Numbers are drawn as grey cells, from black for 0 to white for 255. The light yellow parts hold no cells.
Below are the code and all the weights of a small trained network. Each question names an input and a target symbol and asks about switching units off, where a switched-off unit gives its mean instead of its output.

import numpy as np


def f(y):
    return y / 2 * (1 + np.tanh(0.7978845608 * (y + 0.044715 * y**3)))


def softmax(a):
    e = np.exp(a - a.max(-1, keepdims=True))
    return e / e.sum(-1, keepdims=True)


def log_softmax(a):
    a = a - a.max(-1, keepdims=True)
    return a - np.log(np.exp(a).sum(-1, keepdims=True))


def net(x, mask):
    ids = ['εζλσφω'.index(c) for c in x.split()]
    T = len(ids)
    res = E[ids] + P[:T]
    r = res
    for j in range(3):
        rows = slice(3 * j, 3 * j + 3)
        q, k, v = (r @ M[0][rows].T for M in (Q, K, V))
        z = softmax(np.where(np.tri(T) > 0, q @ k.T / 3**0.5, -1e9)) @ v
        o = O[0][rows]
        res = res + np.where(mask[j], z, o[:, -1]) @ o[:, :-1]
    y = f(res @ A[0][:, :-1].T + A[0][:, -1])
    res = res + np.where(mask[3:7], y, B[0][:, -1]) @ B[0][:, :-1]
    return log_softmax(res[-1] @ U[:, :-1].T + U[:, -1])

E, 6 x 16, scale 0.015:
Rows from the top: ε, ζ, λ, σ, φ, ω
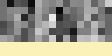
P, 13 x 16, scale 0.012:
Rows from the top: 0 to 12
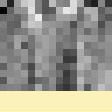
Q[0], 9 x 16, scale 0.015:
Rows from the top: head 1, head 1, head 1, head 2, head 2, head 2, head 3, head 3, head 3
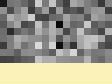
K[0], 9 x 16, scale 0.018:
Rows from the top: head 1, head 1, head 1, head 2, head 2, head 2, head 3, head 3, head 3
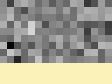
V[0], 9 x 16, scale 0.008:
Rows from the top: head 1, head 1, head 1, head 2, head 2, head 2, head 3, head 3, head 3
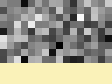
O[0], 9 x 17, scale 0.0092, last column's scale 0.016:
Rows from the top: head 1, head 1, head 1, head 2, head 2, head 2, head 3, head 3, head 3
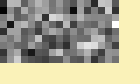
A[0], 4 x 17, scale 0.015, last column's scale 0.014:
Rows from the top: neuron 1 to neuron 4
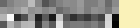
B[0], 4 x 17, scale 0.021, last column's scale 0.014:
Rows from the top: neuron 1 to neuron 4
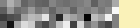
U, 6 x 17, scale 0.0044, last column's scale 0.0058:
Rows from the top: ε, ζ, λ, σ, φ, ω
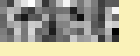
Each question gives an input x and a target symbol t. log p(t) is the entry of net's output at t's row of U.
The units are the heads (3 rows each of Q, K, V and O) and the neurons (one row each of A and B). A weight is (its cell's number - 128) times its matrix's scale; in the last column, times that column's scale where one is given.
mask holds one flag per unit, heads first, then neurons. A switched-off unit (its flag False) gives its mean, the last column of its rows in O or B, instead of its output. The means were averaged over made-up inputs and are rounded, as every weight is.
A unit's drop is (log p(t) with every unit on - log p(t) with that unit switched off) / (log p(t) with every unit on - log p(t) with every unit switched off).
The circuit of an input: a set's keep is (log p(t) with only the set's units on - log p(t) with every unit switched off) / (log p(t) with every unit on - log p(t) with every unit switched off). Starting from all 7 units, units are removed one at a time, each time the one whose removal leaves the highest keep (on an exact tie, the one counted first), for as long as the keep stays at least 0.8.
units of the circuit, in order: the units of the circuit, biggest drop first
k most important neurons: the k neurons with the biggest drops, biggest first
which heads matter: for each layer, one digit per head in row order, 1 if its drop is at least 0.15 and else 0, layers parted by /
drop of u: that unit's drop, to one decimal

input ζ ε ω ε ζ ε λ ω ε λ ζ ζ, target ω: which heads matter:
110
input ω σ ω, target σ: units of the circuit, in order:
(head 3; head 2; neuron 2)
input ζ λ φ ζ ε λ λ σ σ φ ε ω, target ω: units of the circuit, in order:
(head 1; head 2)
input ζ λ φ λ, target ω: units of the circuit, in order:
(head 3; head 2)
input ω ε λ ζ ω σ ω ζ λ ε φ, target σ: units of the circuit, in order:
(head 2; head 1)
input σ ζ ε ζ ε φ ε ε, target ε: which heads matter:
110
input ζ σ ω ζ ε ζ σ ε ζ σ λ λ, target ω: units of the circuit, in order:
(head 1; head 2)
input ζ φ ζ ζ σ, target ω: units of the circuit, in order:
(head 3; head 2)
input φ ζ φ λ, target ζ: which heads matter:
111
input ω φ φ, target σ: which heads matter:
011
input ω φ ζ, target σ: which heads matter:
011
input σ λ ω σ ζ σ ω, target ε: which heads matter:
100
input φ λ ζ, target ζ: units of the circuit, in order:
(head 3; neuron 1; head 1)
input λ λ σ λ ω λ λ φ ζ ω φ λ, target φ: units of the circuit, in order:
(head 3; head 1)
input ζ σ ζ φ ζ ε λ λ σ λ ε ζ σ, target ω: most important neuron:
(neuron 1)
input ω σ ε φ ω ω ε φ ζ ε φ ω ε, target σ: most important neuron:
(neuron 1)
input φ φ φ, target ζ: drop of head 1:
0.2
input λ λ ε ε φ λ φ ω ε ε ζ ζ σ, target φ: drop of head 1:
0.5
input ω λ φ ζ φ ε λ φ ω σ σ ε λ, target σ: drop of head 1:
0.2
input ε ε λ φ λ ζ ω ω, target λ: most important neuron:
(neuron 2)
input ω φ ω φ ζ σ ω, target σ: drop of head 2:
0.2
